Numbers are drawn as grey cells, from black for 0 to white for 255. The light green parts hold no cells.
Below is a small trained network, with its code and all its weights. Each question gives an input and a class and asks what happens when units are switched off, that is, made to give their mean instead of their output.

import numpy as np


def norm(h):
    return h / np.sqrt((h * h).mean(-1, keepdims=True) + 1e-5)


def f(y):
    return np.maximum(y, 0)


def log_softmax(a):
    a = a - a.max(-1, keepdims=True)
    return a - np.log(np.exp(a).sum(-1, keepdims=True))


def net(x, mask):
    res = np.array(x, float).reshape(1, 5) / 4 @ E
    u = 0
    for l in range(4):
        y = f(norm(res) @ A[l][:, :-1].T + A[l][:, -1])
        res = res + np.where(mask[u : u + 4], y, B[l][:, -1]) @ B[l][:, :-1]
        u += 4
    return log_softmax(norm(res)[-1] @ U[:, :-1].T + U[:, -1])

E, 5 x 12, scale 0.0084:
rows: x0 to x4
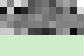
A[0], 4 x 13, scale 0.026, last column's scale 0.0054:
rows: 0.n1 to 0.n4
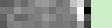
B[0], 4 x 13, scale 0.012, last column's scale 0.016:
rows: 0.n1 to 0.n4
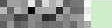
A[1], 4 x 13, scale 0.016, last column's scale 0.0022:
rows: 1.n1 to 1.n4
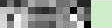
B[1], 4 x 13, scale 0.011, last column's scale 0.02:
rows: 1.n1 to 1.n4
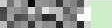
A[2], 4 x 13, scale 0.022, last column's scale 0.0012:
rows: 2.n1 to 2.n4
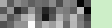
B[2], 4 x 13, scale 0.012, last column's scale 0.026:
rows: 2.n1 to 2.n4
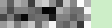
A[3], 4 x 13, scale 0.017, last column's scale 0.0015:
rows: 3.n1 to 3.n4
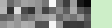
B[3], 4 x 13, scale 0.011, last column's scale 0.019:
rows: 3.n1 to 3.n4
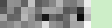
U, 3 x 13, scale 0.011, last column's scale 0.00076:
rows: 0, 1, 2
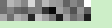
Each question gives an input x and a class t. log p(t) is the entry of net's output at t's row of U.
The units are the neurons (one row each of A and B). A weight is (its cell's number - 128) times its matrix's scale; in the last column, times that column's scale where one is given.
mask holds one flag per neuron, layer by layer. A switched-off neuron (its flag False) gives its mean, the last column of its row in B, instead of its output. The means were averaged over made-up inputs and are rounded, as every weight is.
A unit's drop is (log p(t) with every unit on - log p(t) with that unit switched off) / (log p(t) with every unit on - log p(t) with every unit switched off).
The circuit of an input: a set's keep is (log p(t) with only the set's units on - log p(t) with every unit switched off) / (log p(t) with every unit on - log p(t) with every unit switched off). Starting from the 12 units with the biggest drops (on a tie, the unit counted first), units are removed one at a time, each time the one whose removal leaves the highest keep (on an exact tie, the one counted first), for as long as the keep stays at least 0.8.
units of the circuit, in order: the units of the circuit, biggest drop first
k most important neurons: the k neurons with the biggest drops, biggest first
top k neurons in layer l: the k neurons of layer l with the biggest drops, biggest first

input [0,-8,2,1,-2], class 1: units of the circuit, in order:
[1.n3]
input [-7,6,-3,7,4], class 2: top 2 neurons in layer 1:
[1.n1; 1.n3]
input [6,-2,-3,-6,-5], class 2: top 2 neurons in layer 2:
[2.n4; 2.n2]
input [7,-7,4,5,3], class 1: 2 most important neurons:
[1.n3; 1.n1]
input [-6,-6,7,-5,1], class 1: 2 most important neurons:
[1.n3; 0.n4]
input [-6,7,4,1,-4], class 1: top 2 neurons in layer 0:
[0.n3; 0.n2]
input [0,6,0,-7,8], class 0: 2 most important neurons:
[1.n2; 1.n3]
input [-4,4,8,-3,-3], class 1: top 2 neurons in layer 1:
[1.n2; 1.n4]
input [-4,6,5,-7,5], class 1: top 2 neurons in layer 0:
[0.n2; 0.n4]
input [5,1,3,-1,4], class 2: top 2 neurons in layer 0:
[0.n2; 0.n1]
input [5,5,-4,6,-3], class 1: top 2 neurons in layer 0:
[0.n3; 0.n4]
